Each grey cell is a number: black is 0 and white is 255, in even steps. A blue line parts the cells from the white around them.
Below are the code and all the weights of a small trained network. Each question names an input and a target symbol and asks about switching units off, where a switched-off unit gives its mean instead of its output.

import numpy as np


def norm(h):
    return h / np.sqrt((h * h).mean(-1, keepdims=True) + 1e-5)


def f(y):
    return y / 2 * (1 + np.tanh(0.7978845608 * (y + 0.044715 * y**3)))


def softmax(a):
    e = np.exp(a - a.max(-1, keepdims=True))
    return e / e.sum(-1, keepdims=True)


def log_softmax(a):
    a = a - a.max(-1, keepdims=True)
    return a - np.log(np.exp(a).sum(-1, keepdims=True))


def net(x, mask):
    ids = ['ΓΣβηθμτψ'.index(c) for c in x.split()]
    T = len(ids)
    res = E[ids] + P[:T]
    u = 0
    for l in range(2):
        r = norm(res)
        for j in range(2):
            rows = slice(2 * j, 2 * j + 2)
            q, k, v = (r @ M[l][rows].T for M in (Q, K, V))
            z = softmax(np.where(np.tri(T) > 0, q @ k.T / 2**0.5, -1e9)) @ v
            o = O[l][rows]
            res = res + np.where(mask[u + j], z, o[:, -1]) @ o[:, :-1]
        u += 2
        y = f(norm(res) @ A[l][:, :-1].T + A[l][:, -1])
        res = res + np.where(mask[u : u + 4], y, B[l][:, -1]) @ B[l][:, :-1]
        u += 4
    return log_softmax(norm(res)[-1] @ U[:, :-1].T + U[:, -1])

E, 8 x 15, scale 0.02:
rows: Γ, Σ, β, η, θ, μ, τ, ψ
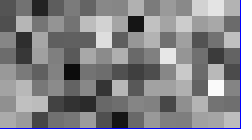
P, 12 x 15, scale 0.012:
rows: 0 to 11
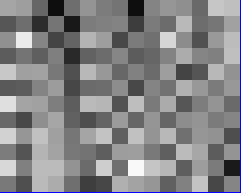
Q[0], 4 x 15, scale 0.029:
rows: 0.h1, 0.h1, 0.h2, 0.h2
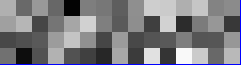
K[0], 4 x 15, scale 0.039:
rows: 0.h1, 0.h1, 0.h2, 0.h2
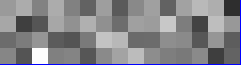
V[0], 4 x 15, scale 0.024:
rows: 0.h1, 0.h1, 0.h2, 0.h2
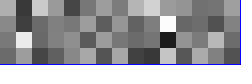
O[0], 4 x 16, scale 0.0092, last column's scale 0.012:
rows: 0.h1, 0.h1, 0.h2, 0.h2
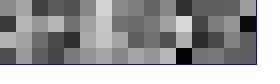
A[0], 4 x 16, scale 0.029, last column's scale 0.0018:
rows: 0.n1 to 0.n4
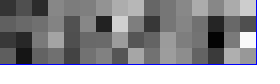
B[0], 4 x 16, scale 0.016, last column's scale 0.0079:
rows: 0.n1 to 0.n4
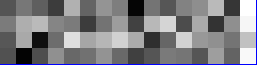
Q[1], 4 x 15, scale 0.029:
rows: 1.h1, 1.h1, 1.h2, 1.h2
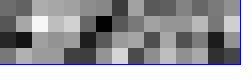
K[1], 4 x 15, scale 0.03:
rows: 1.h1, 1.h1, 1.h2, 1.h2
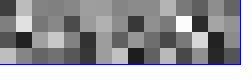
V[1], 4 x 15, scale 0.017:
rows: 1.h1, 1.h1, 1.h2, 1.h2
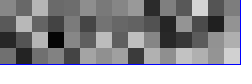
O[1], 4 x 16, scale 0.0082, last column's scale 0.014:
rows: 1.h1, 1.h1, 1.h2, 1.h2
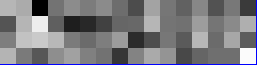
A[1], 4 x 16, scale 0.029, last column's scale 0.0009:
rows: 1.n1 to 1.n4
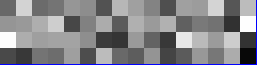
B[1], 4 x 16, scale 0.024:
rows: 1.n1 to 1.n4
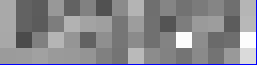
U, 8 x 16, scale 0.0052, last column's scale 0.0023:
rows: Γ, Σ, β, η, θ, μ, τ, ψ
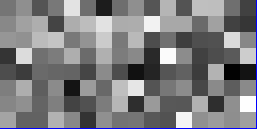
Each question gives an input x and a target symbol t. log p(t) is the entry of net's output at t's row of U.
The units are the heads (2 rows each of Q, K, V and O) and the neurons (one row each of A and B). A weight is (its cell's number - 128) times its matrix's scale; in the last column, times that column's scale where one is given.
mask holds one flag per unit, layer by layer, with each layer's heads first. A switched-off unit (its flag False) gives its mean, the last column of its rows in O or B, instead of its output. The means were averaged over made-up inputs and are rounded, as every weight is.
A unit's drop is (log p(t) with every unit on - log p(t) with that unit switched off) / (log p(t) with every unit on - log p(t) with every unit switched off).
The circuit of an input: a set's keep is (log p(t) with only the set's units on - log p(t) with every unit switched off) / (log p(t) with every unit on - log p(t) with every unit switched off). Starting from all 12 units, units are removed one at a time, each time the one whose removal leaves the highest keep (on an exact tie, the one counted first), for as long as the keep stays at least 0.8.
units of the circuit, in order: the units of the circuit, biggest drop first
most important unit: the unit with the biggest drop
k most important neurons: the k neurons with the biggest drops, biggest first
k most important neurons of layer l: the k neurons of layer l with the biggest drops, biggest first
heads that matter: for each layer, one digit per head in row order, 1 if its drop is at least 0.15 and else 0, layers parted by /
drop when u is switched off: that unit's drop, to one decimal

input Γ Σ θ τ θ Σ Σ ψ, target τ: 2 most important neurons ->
0.n2, 1.n3
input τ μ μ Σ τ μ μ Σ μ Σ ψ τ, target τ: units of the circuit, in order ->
0.n2, 1.n3
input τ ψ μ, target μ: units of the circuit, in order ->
0.n4, 1.n3, 1.n1
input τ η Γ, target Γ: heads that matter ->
10 / 00
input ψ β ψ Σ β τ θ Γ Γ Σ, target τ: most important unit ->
0.h2
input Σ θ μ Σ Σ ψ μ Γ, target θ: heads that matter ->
01 / 00
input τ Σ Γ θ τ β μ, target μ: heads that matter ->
00 / 01
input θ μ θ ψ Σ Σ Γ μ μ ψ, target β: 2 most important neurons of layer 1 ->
1.n4, 1.n3
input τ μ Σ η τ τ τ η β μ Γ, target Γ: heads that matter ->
01 / 00
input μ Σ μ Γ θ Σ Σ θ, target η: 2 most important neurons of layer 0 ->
0.n3, 0.n2
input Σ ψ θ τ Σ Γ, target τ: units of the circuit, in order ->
0.h2, 0.n2, 1.n3
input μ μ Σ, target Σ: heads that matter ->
11 / 00
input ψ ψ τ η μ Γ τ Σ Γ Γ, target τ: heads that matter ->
11 / 00
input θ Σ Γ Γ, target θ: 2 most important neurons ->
0.n1, 0.n4
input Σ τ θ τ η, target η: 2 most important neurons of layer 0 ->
0.n3, 0.n4
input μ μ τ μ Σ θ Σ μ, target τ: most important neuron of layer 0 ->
0.n2
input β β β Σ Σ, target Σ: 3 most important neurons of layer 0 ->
0.n4, 0.n1, 0.n3
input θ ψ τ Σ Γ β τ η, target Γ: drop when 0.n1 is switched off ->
0.0
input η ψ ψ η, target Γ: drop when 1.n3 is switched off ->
0.1
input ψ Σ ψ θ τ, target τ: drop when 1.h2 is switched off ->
0.1
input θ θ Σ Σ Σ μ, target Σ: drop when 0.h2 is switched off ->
0.6
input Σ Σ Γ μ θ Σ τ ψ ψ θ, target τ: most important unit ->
0.h1
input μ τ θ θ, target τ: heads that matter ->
01 / 00
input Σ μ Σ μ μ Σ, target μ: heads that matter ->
01 / 00
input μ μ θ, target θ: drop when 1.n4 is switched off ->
0.3
